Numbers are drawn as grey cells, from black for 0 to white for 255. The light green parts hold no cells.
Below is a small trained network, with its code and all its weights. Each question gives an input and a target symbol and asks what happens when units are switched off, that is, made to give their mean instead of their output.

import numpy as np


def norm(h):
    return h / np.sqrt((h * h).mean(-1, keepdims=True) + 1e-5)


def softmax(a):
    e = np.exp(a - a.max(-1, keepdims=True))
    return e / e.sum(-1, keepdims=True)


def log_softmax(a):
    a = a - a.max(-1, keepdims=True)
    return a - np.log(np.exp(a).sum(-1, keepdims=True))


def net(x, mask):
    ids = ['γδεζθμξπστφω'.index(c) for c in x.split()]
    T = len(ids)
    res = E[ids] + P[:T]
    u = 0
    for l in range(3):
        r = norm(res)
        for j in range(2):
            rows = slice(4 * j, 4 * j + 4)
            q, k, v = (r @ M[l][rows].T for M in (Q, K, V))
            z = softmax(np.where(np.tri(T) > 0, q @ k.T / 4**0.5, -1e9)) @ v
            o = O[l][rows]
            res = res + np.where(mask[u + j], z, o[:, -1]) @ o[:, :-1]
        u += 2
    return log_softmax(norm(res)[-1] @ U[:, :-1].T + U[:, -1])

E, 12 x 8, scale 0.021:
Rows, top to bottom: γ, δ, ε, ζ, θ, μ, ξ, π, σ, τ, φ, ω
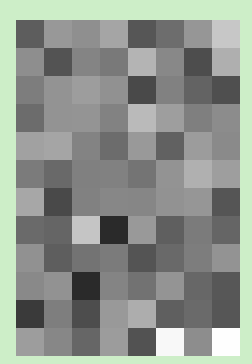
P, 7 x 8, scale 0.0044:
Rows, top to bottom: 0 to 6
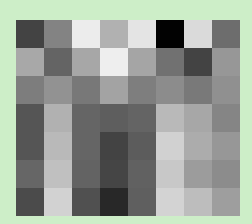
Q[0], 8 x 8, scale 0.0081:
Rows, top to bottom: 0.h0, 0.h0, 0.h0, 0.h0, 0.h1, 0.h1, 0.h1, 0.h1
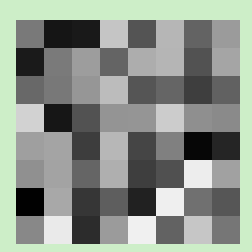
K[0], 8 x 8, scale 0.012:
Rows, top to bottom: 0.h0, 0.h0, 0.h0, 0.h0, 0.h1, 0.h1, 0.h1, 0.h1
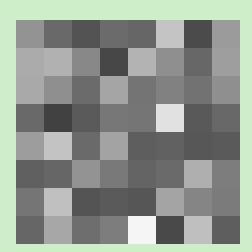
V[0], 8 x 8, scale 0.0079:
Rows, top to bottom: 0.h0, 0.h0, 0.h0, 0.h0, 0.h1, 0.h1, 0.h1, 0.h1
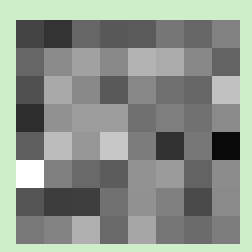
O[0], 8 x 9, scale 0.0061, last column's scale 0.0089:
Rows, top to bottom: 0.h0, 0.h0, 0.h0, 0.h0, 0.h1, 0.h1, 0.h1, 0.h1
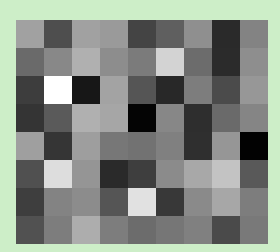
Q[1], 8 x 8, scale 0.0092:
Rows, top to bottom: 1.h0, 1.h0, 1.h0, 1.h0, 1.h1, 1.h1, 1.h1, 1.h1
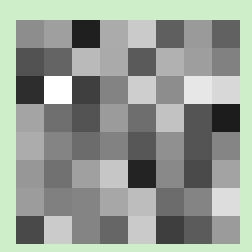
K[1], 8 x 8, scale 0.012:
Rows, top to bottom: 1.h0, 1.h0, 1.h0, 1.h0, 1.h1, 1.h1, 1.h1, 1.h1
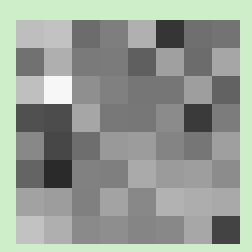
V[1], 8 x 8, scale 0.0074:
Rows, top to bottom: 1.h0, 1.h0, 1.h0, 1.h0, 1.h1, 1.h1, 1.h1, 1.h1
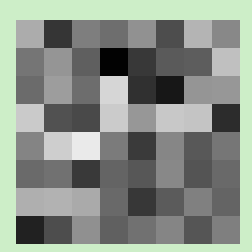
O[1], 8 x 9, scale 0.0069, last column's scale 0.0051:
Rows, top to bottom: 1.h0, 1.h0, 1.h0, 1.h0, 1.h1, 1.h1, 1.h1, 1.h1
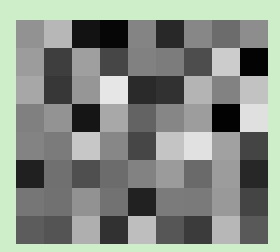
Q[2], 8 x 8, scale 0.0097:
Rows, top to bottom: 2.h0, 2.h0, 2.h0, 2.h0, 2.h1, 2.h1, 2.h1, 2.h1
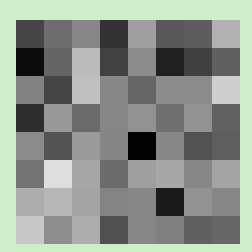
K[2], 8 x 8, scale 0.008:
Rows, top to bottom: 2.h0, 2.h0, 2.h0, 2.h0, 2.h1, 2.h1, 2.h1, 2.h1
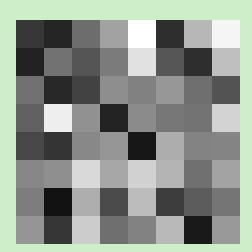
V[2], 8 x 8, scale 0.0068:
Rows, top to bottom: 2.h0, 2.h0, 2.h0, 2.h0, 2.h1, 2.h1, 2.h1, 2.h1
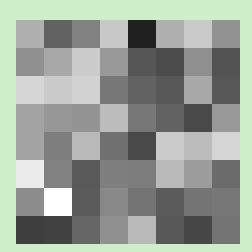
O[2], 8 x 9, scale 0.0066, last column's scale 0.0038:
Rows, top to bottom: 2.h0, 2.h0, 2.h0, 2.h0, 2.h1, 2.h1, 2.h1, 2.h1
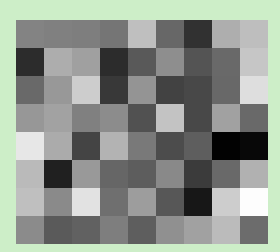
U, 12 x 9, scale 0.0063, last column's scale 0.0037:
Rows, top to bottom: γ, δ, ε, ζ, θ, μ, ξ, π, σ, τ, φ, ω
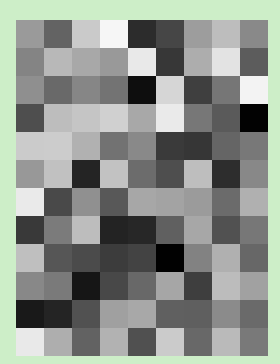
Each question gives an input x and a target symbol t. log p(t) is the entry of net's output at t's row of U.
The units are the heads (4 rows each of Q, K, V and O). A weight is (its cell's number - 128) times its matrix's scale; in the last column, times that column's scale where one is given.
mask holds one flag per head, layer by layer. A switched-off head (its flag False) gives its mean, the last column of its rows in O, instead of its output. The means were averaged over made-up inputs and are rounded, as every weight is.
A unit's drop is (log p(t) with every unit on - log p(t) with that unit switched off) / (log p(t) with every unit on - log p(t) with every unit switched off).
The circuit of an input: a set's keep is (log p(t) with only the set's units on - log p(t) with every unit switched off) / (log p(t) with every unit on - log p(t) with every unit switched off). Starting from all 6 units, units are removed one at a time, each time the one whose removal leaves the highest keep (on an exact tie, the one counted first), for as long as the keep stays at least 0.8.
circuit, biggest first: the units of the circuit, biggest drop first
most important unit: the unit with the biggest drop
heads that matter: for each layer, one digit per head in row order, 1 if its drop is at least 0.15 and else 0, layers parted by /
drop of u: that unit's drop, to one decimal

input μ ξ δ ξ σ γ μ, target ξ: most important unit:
0.h0
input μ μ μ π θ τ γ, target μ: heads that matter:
01 / 10 / 00
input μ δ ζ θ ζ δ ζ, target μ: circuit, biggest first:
0.h1, 1.h0
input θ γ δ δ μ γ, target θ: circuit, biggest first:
1.h1, 2.h1, 2.h0
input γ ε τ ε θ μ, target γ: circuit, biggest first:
0.h0, 1.h0
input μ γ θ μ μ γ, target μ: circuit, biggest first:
0.h1, 1.h0
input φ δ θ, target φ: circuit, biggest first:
0.h1, 2.h1
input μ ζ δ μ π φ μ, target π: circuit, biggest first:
1.h1, 2.h0
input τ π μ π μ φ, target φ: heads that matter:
01 / 10 / 11
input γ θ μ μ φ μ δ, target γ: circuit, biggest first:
1.h0, 0.h0
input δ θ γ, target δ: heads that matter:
10 / 00 / 00
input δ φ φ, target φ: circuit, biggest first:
0.h1, 2.h1
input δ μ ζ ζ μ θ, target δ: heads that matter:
10 / 10 / 00
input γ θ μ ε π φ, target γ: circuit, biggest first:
1.h0, 0.h0, 1.h1
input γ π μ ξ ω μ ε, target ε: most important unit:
0.h1
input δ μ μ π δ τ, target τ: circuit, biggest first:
1.h0, 0.h1
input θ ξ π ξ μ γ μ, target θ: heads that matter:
11 / 01 / 11
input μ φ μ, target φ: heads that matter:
11 / 01 / 01
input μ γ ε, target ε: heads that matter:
01 / 00 / 10
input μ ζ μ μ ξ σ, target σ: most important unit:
0.h1
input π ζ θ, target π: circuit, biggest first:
0.h1, 2.h0, 2.h1
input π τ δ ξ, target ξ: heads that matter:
10 / 10 / 10
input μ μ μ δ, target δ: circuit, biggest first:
0.h0, 0.h1, 1.h0, 2.h0
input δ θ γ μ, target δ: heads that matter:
00 / 10 / 00
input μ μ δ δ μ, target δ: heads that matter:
01 / 00 / 00
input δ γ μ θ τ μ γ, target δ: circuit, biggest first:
1.h0, 0.h0
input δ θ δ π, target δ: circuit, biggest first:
0.h0
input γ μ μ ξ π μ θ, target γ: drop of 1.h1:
0.1
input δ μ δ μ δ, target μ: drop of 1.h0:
0.6
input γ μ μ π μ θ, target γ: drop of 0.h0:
0.8
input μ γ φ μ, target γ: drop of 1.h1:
-0.2
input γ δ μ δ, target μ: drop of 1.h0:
0.3
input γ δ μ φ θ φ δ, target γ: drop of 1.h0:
0.5
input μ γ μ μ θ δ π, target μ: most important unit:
0.h1
